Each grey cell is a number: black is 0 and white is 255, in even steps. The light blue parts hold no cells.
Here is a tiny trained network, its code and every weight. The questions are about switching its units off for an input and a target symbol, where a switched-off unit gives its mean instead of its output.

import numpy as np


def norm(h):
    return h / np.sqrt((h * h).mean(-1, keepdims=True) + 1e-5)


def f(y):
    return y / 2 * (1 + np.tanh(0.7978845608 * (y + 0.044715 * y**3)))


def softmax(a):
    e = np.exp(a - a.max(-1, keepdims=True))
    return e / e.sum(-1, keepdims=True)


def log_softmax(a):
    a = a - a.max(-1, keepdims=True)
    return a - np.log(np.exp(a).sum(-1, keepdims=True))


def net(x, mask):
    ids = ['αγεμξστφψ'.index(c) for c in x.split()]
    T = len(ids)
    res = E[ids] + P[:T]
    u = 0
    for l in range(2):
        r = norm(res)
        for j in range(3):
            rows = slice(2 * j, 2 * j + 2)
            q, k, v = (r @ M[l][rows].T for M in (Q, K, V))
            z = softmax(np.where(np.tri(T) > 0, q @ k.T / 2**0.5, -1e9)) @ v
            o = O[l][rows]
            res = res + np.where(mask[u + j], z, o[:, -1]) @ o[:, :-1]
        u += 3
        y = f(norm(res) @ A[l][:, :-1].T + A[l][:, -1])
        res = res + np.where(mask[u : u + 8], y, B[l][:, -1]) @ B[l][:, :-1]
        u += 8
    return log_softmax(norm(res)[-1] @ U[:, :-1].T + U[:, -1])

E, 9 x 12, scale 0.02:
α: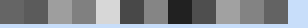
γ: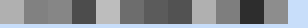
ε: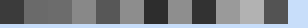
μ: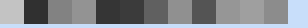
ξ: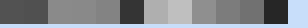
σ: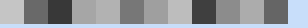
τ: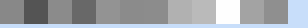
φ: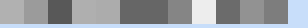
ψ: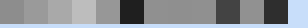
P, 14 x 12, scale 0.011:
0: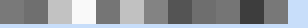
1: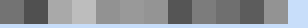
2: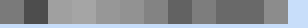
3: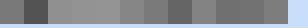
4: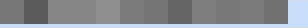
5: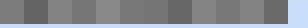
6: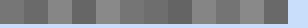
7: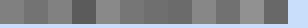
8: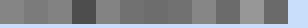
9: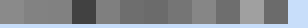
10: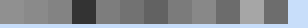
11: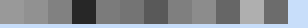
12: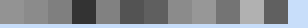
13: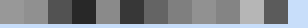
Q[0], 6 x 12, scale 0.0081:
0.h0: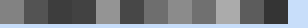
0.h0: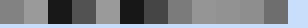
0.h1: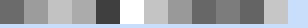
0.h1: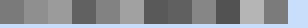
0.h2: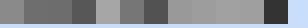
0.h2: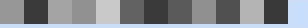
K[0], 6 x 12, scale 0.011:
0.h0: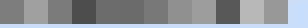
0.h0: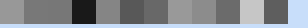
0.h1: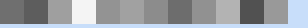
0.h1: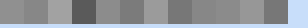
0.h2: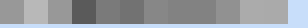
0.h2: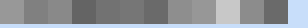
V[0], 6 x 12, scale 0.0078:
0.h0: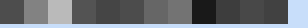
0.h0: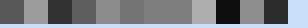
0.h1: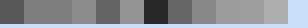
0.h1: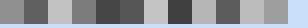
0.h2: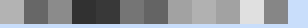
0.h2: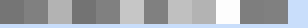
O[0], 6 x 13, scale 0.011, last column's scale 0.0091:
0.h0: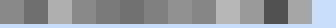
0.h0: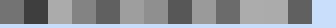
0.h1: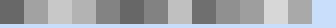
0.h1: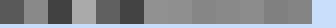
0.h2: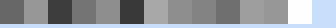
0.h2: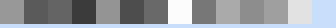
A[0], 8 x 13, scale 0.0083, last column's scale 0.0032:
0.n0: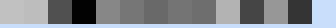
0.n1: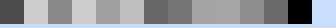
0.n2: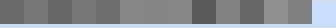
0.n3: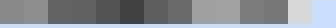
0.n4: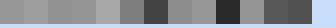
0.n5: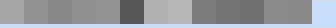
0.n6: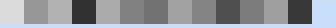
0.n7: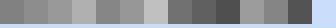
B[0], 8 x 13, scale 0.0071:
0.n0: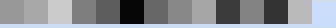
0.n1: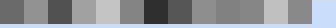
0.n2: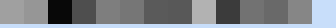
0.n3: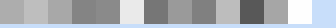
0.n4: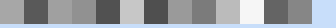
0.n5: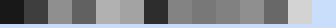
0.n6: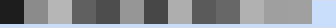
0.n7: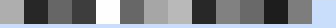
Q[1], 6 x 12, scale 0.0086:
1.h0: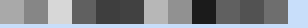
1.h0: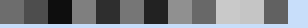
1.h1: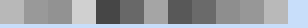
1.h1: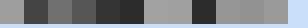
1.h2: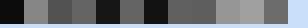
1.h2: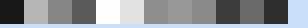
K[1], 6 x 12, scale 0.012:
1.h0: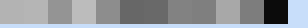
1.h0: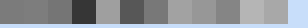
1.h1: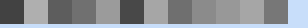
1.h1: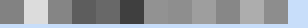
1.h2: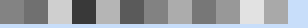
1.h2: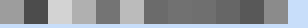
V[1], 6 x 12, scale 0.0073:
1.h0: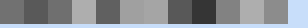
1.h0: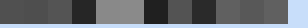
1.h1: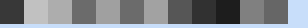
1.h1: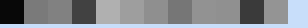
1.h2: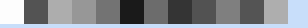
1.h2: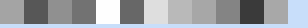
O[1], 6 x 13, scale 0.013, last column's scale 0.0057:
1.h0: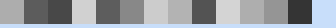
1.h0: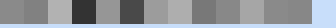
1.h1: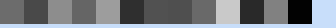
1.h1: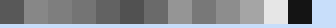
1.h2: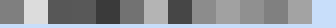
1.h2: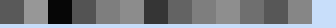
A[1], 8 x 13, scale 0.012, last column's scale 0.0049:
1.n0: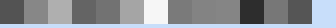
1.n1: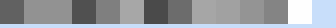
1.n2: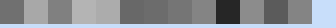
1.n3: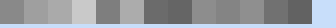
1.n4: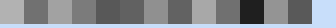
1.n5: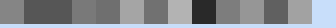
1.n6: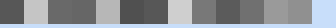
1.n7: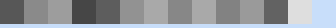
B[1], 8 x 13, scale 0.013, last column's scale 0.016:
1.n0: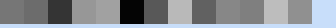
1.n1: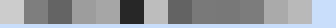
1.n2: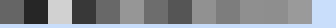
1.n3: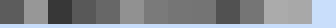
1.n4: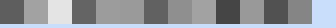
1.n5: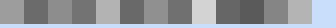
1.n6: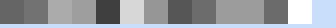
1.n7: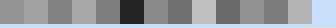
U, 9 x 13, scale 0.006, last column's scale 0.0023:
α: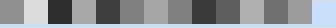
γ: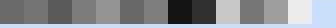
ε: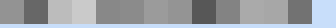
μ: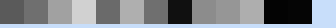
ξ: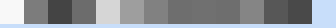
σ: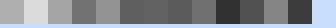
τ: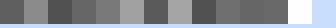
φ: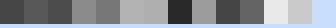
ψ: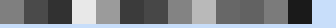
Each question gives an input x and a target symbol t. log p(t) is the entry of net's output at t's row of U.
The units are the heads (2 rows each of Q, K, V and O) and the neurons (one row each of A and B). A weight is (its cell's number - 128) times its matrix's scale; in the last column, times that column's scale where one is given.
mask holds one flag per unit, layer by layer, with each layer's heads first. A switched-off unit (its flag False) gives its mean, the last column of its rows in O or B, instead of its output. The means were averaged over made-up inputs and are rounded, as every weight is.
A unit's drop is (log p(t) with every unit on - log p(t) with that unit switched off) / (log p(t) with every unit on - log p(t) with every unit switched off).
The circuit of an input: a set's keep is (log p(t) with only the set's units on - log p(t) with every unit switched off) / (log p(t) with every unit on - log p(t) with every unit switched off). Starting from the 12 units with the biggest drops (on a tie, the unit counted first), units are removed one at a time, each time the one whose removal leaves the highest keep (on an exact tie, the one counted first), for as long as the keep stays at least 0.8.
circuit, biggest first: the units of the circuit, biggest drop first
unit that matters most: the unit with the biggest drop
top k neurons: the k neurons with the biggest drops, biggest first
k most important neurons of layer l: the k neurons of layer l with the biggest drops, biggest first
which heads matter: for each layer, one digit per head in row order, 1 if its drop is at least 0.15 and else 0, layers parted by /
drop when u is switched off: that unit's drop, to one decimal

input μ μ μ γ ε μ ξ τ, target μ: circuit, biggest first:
[1.n6, 1.h0]
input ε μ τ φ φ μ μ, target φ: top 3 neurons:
[1.n6, 1.n5, 1.n1]
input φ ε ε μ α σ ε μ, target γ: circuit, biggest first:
[0.h2, 1.h1, 0.n3]
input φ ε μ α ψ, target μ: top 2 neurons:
[1.n1, 0.n7]
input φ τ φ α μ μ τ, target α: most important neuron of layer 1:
[1.n6]
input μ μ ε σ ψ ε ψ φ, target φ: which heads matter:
100 / 100
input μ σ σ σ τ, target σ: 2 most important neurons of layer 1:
[1.n1, 1.n7]
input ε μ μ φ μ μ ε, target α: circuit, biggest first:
[1.h2, 0.h2, 1.h0, 1.n6]
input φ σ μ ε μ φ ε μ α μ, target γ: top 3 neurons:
[0.n3, 0.n5, 0.n0]
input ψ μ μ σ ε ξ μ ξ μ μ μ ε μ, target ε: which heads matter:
001 / 001
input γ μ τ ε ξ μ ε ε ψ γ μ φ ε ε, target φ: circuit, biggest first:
[0.h0, 1.n5]
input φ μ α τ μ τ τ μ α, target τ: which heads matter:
101 / 001
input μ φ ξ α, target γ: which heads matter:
101 / 110
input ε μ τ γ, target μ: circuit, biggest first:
[1.n6]
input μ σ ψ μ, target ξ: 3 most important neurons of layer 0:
[0.n3, 0.n4, 0.n0]
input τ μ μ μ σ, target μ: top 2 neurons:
[1.n6, 0.n0]
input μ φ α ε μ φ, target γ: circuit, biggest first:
[0.h2, 1.h1, 0.h0]
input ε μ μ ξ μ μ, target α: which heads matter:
111 / 001
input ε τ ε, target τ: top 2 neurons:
[1.n6, 1.n7]
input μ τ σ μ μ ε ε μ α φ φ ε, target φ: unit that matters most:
0.h0
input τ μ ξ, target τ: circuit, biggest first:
[0.h2, 1.h2]
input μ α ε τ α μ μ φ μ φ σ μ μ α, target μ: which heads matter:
000 / 010
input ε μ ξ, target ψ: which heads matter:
011 / 000
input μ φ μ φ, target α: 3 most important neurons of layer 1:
[1.n5, 1.n6, 1.n3]
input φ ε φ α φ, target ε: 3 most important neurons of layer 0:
[0.n4, 0.n3, 0.n2]
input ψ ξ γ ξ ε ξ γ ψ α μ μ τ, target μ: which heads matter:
001 / 101
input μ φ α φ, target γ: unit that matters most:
1.h1
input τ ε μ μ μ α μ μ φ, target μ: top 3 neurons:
[1.n6, 1.n2, 1.n3]
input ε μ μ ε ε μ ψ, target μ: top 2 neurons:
[1.n2, 1.n1]
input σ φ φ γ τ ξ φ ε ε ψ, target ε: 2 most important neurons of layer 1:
[1.n6, 1.n3]
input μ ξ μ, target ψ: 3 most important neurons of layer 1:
[1.n6, 1.n5, 1.n1]
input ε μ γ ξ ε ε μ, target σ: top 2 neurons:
[1.n6, 0.n4]
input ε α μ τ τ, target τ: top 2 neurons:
[1.n6, 0.n0]
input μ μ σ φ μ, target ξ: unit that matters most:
0.h2
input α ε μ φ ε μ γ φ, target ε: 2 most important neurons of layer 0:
[0.n4, 0.n0]
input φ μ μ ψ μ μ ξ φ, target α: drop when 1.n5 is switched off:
0.2
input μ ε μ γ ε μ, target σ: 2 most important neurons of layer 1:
[1.n6, 1.n4]
